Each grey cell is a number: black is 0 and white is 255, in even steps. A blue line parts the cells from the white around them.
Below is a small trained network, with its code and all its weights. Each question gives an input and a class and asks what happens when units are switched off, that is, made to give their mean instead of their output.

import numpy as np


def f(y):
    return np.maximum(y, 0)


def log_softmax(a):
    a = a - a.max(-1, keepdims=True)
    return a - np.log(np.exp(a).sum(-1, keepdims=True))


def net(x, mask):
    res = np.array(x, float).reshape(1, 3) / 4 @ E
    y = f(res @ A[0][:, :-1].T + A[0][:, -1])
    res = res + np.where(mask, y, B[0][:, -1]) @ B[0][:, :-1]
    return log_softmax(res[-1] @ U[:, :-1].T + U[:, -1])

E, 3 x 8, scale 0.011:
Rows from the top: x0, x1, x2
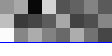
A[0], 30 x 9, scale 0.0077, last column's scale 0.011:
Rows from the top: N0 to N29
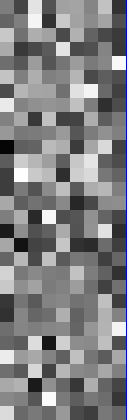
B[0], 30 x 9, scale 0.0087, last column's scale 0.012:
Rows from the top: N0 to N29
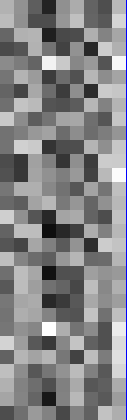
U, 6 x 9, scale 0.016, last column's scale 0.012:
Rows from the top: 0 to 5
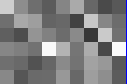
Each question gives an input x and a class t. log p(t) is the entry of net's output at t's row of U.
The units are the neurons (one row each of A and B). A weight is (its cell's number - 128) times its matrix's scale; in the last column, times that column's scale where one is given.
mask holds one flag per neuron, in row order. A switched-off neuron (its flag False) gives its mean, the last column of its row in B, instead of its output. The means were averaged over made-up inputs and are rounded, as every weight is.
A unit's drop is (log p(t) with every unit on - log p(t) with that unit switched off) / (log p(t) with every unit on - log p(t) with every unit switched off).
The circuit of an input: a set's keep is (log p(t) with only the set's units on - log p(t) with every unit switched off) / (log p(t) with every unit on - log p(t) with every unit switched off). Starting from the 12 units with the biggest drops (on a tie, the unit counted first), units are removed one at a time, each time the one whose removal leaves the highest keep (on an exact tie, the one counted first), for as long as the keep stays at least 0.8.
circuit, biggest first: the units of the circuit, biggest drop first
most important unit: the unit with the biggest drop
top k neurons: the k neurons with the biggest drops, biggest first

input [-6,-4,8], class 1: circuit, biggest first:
[N25]
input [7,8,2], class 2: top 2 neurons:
[N17, N3]
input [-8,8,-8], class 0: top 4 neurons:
[N24, N26, N1, N0]
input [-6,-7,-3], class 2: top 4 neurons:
[N12, N11, N6, N15]
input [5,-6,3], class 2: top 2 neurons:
[N12, N11]
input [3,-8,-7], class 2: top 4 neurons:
[N12, N6, N11, N25]
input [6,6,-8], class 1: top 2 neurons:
[N10, N16]
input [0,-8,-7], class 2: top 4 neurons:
[N12, N6, N11, N25]
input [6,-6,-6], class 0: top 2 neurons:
[N15, N8]
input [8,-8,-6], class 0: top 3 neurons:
[N15, N8, N18]
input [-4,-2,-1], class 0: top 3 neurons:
[N24, N25, N1]
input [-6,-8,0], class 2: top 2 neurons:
[N12, N11]
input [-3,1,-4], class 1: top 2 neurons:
[N16, N10]
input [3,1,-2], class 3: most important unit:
N24
